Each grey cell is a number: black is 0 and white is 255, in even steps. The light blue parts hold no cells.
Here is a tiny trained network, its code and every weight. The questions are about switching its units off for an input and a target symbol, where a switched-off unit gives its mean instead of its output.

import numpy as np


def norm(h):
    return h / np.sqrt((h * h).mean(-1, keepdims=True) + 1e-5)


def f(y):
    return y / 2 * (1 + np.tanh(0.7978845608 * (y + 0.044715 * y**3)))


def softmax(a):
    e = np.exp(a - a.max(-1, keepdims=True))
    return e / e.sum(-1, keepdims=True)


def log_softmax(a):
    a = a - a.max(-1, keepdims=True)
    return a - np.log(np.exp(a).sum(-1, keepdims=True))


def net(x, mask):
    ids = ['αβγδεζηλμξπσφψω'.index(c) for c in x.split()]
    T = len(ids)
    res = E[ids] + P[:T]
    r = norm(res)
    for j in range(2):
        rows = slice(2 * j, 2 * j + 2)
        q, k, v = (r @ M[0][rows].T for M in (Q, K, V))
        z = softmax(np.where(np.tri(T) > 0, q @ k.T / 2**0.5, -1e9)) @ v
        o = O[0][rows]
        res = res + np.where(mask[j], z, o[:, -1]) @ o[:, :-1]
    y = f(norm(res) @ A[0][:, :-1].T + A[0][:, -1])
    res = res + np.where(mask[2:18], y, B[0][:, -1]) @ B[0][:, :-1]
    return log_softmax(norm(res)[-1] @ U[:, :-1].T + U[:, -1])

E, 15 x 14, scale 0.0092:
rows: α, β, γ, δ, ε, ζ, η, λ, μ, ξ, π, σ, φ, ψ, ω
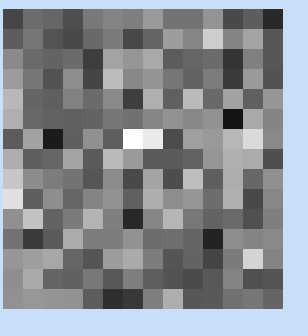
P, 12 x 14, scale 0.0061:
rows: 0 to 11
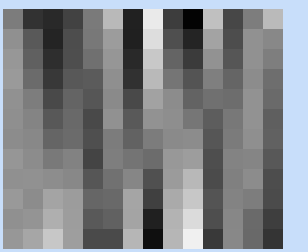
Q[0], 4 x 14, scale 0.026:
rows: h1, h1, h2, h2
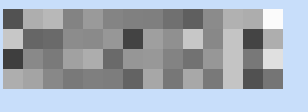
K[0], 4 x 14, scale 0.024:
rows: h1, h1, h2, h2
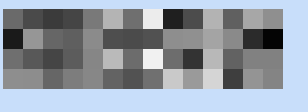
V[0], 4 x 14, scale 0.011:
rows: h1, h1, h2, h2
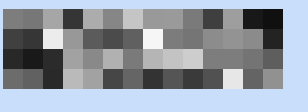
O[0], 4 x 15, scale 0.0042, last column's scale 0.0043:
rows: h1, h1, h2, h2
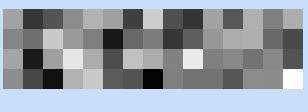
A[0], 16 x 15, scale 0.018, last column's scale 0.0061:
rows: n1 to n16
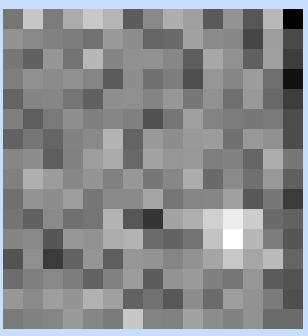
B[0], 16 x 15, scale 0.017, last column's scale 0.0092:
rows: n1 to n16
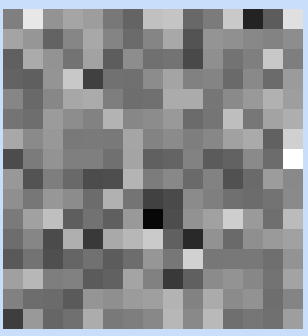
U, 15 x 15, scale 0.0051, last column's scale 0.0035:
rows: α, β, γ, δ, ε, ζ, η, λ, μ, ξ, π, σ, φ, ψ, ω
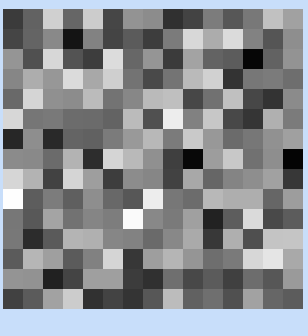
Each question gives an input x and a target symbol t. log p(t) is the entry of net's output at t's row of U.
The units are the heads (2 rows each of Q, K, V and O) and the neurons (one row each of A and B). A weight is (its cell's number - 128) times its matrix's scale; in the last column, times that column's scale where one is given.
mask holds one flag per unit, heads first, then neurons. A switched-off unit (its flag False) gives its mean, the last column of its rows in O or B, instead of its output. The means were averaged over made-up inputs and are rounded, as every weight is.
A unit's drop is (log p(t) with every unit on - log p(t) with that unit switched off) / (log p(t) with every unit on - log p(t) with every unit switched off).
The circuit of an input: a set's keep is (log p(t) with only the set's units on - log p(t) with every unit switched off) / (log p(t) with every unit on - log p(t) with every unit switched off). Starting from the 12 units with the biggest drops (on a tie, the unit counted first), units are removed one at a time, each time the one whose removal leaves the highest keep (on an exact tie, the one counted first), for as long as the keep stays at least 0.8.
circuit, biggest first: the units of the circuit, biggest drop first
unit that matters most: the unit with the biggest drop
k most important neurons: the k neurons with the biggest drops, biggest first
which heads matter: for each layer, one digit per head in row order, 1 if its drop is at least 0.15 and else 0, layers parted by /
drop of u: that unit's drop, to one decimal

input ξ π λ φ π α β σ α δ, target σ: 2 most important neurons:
n6; n1
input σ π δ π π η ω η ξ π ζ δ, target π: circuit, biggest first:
h1; n1; n7
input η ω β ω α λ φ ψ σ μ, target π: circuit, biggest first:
h1; n8; n1
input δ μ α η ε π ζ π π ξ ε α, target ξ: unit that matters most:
h1
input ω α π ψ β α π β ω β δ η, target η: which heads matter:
00
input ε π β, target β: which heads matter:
00
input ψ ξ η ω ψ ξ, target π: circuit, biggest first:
n8; n1
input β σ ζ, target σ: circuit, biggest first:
h2; n6
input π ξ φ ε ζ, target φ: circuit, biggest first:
h2; n5
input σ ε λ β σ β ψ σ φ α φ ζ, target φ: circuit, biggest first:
h2; n5; n1; n8
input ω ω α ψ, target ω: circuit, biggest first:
h1; n4
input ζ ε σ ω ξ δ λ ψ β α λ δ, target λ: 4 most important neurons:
n14; n6; n1; n8
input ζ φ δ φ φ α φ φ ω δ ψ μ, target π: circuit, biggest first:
h1; n1; n8
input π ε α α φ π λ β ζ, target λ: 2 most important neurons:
n14; n6
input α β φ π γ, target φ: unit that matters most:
h2
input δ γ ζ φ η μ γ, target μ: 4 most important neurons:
n14; n5; n8; n1
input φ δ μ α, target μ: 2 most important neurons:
n14; n5
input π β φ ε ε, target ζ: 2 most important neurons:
n9; n2
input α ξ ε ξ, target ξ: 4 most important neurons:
n8; n1; n11; n15
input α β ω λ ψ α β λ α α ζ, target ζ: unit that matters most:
h2
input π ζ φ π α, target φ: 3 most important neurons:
n5; n1; n11
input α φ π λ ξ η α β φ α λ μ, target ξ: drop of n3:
0.0
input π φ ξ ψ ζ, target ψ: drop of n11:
0.1
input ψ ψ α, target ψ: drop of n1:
0.2
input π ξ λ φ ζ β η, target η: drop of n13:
0.4
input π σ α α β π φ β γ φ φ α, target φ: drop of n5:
0.5
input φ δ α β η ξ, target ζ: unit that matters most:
h1
